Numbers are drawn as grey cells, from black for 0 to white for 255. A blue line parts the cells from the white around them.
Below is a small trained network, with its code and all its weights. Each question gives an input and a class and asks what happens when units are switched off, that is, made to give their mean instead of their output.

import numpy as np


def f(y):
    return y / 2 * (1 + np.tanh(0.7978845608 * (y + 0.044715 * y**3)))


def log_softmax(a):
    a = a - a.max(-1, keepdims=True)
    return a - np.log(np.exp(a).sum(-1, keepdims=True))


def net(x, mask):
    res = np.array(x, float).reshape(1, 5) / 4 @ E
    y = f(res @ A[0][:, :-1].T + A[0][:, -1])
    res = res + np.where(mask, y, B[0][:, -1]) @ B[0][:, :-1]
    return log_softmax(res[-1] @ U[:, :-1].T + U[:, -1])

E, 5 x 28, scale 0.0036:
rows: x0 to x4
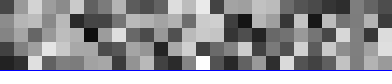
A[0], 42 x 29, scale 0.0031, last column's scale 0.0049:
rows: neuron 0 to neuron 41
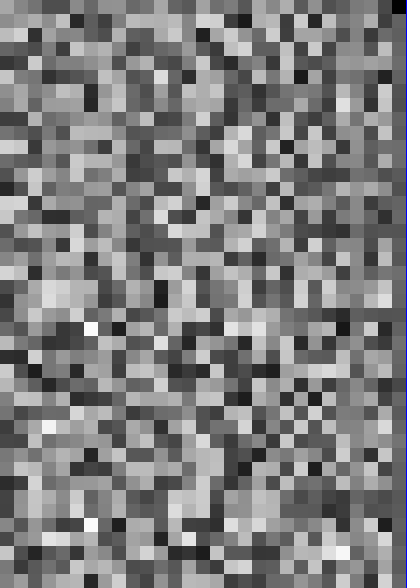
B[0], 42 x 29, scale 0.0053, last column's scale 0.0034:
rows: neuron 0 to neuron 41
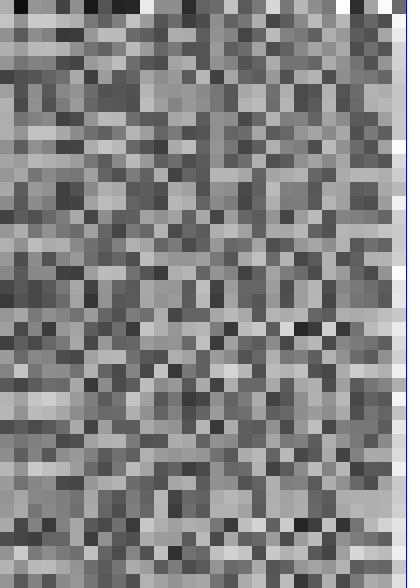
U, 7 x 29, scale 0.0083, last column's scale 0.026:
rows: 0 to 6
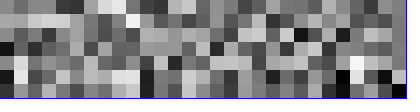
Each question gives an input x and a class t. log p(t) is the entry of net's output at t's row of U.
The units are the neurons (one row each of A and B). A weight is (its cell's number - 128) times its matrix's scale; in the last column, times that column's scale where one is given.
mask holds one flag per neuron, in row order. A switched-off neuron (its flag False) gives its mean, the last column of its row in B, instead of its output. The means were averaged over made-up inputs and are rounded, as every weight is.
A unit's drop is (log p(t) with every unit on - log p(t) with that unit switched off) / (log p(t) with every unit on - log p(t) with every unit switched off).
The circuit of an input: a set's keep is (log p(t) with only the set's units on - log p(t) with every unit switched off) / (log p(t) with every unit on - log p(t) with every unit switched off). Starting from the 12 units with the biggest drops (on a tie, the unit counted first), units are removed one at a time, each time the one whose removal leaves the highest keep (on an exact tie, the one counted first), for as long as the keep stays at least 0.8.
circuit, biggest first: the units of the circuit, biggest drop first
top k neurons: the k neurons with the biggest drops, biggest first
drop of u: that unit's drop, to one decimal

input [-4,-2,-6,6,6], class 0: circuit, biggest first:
[neuron 4]
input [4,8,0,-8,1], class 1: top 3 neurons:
[neuron 28; neuron 1; neuron 33]
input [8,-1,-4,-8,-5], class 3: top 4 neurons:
[neuron 24; neuron 5; neuron 15; neuron 27]
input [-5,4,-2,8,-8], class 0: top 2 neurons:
[neuron 10; neuron 19]
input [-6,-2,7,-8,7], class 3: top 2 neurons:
[neuron 24; neuron 5]
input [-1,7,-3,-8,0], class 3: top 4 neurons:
[neuron 24; neuron 5; neuron 15; neuron 27]
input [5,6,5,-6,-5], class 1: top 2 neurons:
[neuron 28; neuron 1]
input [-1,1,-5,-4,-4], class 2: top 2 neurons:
[neuron 23; neuron 37]
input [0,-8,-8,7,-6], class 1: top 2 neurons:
[neuron 11; neuron 3]
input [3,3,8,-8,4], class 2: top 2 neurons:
[neuron 41; neuron 32]
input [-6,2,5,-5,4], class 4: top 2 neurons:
[neuron 26; neuron 39]
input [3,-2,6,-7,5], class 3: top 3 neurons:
[neuron 24; neuron 5; neuron 15]
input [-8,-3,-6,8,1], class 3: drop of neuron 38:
0.4
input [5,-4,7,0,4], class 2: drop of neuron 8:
0.0
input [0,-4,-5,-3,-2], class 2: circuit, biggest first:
[neuron 23]
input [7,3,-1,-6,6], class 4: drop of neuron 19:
0.1
